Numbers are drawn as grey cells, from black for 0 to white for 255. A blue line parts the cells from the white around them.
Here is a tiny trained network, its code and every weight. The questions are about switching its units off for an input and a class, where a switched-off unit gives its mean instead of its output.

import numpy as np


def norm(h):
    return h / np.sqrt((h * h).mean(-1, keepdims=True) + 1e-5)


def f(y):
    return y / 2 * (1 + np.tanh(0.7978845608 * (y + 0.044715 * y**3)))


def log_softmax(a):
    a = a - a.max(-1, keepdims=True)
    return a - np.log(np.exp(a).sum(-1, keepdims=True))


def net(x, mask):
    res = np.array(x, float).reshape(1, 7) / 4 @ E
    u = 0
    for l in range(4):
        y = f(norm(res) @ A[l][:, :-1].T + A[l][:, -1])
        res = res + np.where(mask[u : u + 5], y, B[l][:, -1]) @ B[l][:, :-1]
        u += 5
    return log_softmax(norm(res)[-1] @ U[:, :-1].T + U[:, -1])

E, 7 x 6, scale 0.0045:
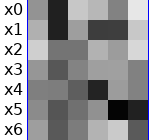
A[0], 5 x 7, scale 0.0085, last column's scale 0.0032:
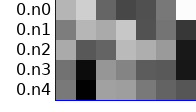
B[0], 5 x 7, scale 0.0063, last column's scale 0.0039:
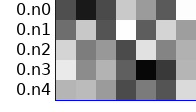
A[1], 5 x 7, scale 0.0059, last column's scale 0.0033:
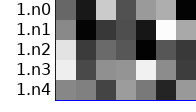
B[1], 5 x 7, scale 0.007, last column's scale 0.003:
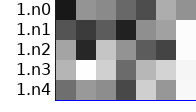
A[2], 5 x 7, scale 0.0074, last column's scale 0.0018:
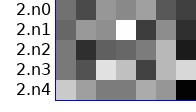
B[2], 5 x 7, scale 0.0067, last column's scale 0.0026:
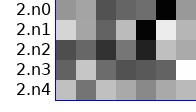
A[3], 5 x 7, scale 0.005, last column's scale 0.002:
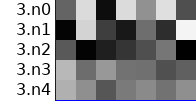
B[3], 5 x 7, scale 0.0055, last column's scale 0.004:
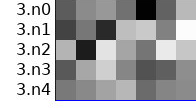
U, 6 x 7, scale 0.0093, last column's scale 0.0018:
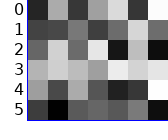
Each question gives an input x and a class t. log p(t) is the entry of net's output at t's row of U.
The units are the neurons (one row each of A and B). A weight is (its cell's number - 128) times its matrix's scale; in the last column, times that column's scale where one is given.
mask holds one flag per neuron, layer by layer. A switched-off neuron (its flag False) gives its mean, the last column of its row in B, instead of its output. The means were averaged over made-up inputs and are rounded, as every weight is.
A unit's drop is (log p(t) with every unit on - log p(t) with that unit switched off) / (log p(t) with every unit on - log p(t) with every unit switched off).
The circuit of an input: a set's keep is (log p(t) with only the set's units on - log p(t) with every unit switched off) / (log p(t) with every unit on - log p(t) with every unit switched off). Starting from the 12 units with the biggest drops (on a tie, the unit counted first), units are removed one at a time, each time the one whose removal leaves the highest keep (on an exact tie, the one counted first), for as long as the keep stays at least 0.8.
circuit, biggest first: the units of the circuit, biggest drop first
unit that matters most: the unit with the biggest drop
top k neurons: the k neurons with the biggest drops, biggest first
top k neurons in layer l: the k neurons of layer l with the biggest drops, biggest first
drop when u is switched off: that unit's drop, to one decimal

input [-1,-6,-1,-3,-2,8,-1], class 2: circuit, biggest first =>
(0.n1, 2.n1)
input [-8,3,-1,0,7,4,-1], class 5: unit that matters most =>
3.n2
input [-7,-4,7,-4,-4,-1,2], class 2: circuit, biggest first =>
(0.n1, 3.n0)
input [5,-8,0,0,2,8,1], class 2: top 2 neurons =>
(0.n1, 2.n1)
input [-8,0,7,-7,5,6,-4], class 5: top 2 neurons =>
(3.n2, 0.n0)
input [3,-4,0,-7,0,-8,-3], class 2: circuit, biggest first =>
(0.n2, 1.n4, 3.n0)
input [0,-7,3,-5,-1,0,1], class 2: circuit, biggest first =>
(0.n1, 3.n0)
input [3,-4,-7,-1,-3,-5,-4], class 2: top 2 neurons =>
(2.n1, 1.n1)
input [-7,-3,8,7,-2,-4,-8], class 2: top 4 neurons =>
(3.n0, 1.n1, 0.n2, 0.n4)
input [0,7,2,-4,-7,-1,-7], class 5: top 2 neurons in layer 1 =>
(1.n1, 1.n3)
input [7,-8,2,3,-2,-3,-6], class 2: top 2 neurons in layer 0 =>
(0.n1, 0.n4)
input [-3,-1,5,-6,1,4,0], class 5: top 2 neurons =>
(0.n0, 3.n2)
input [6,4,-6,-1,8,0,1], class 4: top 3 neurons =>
(0.n3, 1.n2, 0.n4)
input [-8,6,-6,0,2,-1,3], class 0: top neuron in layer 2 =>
(2.n0)
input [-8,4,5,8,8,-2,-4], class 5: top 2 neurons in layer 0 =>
(0.n0, 0.n2)
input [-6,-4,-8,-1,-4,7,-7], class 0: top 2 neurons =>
(1.n4, 3.n1)
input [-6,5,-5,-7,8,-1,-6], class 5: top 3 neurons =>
(0.n0, 3.n2, 1.n3)
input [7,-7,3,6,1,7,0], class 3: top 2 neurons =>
(0.n2, 1.n3)
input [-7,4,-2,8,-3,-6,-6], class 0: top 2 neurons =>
(3.n1, 2.n1)
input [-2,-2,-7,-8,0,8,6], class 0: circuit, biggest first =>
(3.n1)
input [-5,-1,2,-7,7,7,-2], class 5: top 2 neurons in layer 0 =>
(0.n0, 0.n4)
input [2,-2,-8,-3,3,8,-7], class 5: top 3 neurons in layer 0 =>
(0.n0, 0.n4, 0.n2)
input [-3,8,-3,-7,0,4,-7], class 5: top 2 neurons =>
(0.n0, 1.n1)
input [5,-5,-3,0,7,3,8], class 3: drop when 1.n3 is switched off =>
0.2
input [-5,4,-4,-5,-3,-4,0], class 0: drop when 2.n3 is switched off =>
-0.1
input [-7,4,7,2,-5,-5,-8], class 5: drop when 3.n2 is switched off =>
0.0
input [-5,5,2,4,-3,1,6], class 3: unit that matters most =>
0.n2
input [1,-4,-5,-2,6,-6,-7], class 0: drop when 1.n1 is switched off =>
0.2
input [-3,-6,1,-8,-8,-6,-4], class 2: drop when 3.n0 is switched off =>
0.1
